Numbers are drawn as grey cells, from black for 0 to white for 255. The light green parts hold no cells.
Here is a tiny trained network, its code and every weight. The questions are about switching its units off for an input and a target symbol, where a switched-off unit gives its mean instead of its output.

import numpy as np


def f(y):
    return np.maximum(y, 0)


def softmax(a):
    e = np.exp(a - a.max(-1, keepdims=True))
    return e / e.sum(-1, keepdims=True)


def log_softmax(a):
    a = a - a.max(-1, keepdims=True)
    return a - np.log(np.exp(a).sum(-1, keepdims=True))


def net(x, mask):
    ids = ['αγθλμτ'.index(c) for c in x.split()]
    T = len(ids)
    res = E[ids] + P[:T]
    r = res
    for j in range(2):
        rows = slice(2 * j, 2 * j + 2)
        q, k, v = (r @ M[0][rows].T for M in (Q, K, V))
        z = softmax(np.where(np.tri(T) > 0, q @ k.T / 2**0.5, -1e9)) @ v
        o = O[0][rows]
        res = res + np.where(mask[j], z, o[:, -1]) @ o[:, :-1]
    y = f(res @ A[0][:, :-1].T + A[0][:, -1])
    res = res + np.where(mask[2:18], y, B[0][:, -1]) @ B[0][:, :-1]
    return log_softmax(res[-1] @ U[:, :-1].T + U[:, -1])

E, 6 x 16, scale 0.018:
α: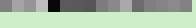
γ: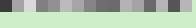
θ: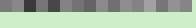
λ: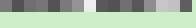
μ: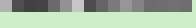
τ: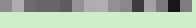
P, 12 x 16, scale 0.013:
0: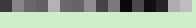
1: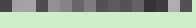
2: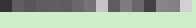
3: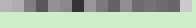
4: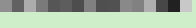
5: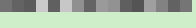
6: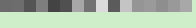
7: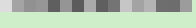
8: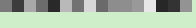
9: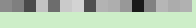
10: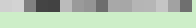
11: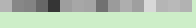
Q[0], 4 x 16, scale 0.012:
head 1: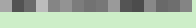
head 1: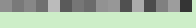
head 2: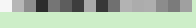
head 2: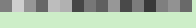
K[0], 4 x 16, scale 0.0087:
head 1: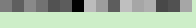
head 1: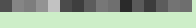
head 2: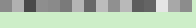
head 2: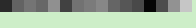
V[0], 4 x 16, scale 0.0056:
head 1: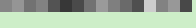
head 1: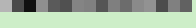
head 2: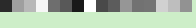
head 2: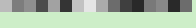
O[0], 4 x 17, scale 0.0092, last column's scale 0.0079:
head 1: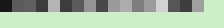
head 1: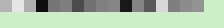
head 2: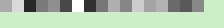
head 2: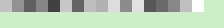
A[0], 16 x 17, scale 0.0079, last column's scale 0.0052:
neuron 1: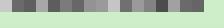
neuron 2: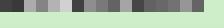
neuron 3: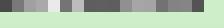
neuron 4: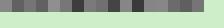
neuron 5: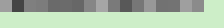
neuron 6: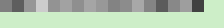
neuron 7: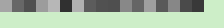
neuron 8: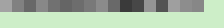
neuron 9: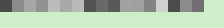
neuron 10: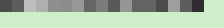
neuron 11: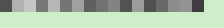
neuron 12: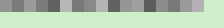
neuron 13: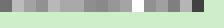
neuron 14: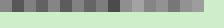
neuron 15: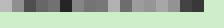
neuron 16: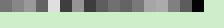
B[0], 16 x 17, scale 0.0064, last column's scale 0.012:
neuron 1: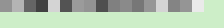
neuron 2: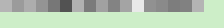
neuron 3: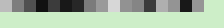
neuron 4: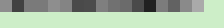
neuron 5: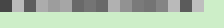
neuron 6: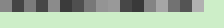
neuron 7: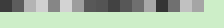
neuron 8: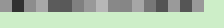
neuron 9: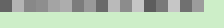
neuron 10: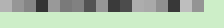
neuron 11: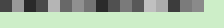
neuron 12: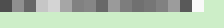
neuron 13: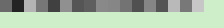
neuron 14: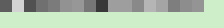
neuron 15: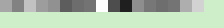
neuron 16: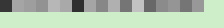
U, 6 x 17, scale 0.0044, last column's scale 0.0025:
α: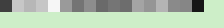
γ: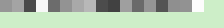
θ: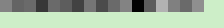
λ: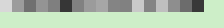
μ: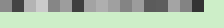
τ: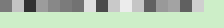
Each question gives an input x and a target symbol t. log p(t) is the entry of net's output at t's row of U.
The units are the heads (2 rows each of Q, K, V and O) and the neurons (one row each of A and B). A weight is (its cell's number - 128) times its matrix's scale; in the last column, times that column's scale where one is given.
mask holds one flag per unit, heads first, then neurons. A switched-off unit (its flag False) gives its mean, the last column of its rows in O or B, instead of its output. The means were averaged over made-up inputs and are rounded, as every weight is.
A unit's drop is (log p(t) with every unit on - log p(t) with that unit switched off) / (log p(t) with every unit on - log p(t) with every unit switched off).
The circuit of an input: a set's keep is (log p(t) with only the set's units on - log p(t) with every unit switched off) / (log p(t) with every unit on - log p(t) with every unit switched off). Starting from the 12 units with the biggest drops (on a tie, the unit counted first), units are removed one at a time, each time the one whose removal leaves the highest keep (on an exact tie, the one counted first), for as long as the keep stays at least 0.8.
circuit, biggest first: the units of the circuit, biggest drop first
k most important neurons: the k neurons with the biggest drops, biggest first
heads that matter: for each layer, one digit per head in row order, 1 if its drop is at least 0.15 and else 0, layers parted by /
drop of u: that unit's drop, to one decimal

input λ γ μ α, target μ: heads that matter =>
01
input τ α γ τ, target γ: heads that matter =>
11
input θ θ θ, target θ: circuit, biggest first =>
head 2
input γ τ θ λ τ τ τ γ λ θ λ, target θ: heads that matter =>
01
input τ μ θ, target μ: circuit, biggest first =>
head 2; neuron 2
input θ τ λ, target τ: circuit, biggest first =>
head 2; neuron 15; neuron 13
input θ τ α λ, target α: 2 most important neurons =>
neuron 16; neuron 7
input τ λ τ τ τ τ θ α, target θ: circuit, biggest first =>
head 2; head 1
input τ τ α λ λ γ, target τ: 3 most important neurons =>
neuron 9; neuron 15; neuron 3
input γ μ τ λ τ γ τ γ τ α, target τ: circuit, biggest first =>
head 2; neuron 1; neuron 15
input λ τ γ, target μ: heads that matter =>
10
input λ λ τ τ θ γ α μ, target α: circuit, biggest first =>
head 2; neuron 16; neuron 7
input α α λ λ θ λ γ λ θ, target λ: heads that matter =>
01
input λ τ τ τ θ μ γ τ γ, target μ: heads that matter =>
00
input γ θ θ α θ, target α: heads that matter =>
11
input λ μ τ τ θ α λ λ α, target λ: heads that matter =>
01
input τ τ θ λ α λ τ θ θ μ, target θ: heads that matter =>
11
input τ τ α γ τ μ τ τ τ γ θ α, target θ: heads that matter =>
01
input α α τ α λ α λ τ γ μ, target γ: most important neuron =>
neuron 7
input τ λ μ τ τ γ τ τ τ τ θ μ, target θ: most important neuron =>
neuron 4
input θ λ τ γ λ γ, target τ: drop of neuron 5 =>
-0.1
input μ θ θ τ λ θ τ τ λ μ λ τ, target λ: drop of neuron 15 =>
0.4
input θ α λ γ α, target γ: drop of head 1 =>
0.4
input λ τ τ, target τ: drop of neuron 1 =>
0.0
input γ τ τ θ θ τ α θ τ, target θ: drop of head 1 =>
0.2
